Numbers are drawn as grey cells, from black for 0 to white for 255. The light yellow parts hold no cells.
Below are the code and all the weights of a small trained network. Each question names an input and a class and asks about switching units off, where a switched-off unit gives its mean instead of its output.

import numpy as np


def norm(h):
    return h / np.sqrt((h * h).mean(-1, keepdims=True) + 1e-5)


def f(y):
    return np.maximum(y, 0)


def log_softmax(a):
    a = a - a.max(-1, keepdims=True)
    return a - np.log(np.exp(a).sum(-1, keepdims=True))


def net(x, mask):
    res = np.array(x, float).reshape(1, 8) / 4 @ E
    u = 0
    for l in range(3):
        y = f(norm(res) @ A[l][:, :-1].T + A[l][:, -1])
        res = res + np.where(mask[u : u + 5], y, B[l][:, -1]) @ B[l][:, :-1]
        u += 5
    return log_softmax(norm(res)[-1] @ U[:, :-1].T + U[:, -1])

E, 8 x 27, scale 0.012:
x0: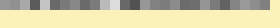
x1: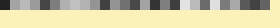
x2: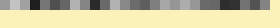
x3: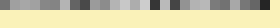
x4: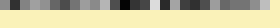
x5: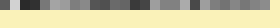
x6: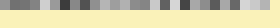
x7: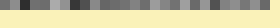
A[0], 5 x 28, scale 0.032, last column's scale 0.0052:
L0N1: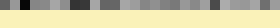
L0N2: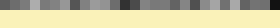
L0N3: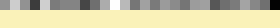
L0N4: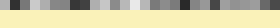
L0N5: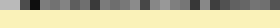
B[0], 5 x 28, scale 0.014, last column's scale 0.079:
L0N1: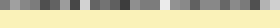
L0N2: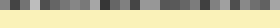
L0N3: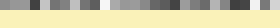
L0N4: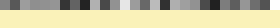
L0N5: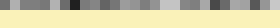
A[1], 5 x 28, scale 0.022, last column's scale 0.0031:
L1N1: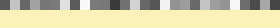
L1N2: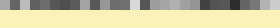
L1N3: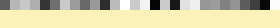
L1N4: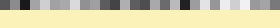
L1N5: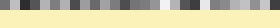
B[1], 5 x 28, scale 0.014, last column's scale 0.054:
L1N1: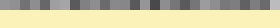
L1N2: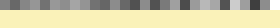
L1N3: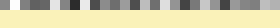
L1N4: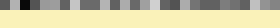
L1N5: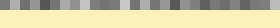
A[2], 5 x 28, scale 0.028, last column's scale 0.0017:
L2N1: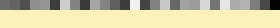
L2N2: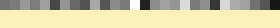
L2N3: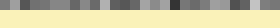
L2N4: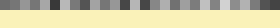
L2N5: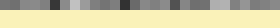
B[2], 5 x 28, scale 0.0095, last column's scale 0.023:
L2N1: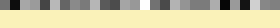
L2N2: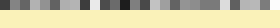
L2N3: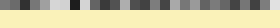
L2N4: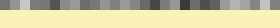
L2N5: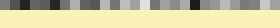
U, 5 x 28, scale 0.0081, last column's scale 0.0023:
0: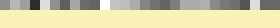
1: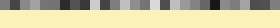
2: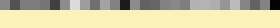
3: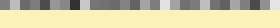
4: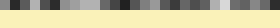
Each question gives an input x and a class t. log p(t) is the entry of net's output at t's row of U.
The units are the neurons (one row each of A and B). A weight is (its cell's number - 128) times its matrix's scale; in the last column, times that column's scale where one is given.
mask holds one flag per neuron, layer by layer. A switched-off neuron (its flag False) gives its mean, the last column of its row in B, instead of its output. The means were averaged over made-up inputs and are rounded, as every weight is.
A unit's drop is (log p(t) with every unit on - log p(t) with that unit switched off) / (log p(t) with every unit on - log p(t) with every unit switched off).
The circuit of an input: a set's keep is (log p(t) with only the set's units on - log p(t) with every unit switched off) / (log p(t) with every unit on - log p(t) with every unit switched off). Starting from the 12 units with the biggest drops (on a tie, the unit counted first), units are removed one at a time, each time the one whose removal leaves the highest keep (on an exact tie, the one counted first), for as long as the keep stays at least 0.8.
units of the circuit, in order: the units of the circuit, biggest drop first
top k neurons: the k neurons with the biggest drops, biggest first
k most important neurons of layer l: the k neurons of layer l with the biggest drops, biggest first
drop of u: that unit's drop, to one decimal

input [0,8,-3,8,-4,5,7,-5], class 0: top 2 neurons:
[L0N3; L0N5]
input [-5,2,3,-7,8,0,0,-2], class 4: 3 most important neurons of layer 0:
[L0N4; L0N1; L0N5]
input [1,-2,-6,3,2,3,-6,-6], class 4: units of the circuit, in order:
[L0N2; L0N4]
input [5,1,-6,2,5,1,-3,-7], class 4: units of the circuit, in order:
[L0N4; L0N2]
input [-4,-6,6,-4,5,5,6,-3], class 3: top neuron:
[L0N4]
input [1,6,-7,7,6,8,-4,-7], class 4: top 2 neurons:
[L0N2; L0N4]
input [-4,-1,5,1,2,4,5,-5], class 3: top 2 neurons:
[L0N4; L0N5]
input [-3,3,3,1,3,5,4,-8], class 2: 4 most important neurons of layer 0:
[L0N4; L0N5; L0N1; L0N3]
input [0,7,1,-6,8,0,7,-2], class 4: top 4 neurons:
[L0N4; L0N5; L0N1; L1N3]
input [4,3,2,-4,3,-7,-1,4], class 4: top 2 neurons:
[L0N4; L0N5]
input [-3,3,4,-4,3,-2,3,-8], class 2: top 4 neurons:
[L0N4; L0N5; L0N1; L0N3]
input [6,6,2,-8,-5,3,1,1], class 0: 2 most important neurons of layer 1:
[L1N3; L1N1]
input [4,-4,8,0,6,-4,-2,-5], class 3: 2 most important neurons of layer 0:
[L0N4; L0N5]
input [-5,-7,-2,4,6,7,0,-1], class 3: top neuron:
[L0N1]
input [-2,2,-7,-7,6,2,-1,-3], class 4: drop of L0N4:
0.5
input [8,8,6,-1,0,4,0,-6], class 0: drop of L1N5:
0.0
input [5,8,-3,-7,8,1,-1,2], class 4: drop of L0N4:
0.4
